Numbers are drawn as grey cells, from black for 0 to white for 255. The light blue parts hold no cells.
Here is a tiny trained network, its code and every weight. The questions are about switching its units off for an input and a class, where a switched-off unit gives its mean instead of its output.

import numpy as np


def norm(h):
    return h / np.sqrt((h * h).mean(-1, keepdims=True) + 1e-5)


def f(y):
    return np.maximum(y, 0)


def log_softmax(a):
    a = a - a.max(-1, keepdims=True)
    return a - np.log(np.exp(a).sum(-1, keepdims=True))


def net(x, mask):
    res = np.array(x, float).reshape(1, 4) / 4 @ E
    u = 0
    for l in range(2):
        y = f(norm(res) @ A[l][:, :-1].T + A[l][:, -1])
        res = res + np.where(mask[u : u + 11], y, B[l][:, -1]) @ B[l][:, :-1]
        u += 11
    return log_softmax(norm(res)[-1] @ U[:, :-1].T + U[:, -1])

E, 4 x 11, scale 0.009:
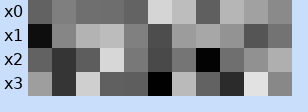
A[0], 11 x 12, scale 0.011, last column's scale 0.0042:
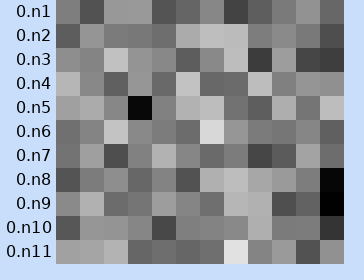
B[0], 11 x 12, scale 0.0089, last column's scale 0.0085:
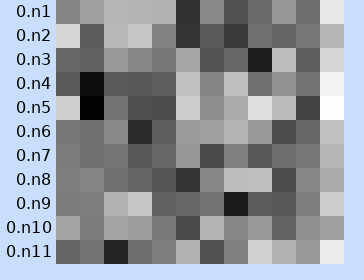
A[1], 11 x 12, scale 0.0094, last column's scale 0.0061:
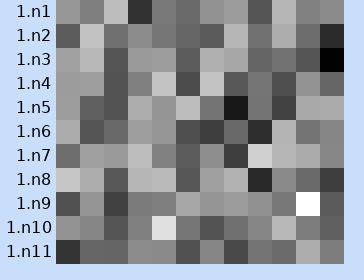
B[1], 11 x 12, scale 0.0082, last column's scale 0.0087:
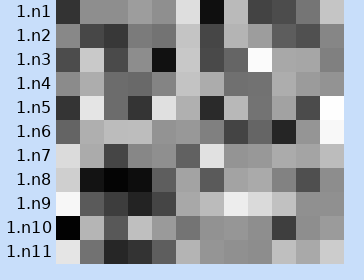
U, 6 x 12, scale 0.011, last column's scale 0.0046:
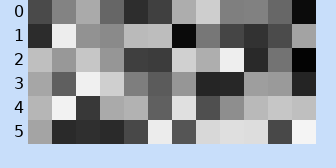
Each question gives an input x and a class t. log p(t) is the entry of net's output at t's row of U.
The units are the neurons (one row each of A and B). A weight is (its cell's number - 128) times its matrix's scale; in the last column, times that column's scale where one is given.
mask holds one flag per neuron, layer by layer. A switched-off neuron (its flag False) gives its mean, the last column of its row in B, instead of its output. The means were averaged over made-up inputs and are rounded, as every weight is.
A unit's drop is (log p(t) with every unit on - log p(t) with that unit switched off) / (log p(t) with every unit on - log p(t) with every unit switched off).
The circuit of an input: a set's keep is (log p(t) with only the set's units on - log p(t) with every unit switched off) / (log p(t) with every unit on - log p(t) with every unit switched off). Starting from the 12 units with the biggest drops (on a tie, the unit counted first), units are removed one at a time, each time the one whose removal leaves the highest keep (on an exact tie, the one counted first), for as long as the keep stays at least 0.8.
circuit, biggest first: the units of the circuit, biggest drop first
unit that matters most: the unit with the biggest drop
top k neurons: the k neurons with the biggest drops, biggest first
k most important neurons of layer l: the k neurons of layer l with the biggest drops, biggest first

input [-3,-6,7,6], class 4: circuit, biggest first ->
(0.n5, 0.n4, 1.n7, 0.n3)
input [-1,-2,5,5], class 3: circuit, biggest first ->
(1.n6)
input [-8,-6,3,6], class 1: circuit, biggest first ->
(1.n1, 1.n6)
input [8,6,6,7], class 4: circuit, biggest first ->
(1.n7, 0.n4)
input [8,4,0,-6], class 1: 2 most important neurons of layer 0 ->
(0.n2, 0.n11)
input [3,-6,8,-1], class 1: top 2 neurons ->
(1.n5, 0.n5)
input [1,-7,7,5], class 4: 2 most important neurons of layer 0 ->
(0.n4, 0.n3)
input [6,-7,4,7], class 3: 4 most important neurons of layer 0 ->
(0.n1, 0.n11, 0.n4, 0.n6)
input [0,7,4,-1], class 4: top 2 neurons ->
(0.n5, 0.n4)
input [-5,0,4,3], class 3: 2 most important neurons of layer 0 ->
(0.n1, 0.n11)
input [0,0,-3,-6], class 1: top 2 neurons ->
(0.n9, 0.n5)
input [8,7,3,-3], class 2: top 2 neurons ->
(0.n10, 0.n11)
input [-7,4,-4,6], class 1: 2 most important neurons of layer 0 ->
(0.n3, 0.n5)
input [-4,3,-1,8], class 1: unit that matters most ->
1.n1
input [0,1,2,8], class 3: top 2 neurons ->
(1.n5, 0.n1)
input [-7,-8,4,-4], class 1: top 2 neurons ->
(0.n5, 0.n11)
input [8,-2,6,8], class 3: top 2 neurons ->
(0.n11, 1.n1)
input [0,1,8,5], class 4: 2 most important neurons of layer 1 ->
(1.n7, 1.n11)
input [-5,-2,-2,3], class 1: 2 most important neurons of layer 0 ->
(0.n3, 0.n4)
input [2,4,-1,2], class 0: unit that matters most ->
0.n6
